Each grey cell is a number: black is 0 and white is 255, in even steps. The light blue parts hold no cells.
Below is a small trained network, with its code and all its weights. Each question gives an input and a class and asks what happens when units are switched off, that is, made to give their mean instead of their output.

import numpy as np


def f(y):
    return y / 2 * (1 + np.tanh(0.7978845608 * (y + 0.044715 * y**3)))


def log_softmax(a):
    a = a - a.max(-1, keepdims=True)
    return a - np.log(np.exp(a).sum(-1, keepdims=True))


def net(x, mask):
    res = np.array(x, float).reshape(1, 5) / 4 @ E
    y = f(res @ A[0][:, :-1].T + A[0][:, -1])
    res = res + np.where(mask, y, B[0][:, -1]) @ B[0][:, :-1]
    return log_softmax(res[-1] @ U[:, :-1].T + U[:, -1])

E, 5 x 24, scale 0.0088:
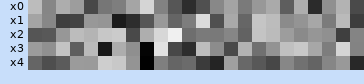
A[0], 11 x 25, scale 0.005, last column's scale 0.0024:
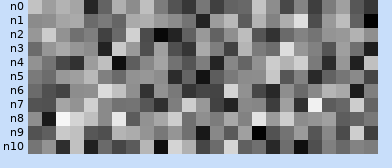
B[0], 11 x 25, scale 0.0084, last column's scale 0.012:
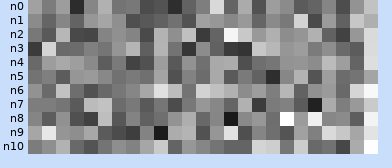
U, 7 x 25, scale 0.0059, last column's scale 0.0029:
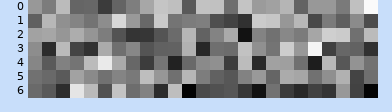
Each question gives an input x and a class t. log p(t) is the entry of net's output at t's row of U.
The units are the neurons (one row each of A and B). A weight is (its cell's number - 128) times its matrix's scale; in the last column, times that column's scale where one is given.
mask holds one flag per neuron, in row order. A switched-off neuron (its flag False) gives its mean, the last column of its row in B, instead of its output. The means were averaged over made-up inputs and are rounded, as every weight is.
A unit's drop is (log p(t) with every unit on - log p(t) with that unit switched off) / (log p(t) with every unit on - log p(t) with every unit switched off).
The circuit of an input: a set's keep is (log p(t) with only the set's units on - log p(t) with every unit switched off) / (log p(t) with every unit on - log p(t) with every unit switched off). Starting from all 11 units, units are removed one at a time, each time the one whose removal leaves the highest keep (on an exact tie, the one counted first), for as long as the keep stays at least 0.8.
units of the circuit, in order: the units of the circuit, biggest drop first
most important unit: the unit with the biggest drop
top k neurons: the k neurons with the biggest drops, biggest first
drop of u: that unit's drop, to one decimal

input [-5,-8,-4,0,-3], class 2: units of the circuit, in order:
n9
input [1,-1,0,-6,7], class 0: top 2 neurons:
n6, n3
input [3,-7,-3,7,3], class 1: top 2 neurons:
n3, n4
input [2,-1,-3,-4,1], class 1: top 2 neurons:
n8, n10
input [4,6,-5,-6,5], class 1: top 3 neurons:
n10, n9, n8
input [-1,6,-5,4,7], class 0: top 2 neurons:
n6, n9
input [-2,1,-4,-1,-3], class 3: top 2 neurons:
n6, n9
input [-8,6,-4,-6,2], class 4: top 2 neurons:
n7, n9
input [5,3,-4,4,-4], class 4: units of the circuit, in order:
n6, n0
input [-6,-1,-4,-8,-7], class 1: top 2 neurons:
n10, n6
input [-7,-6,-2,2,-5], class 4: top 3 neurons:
n7, n6, n4
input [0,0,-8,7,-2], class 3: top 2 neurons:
n2, n10
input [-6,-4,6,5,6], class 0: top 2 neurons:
n6, n2
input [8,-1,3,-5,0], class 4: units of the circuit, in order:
n0
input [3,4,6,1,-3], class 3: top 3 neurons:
n8, n9, n6
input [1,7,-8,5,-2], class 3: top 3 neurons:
n2, n9, n6
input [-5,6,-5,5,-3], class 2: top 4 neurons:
n6, n10, n4, n8
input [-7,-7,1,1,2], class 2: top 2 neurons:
n9, n0
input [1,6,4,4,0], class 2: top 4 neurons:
n4, n10, n6, n2
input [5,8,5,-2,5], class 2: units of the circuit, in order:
n4
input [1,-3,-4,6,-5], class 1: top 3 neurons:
n3, n6, n8
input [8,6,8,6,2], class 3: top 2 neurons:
n8, n9
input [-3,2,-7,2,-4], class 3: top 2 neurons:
n2, n6
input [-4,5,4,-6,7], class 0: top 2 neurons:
n6, n3
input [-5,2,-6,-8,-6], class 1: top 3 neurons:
n10, n6, n8
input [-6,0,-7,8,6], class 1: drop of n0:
0.1
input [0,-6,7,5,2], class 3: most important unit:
n8
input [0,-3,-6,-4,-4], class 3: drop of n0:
-0.1
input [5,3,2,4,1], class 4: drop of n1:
0.2
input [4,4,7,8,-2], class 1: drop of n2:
0.2
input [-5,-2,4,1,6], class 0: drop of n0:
0.1
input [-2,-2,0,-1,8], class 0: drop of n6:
0.8
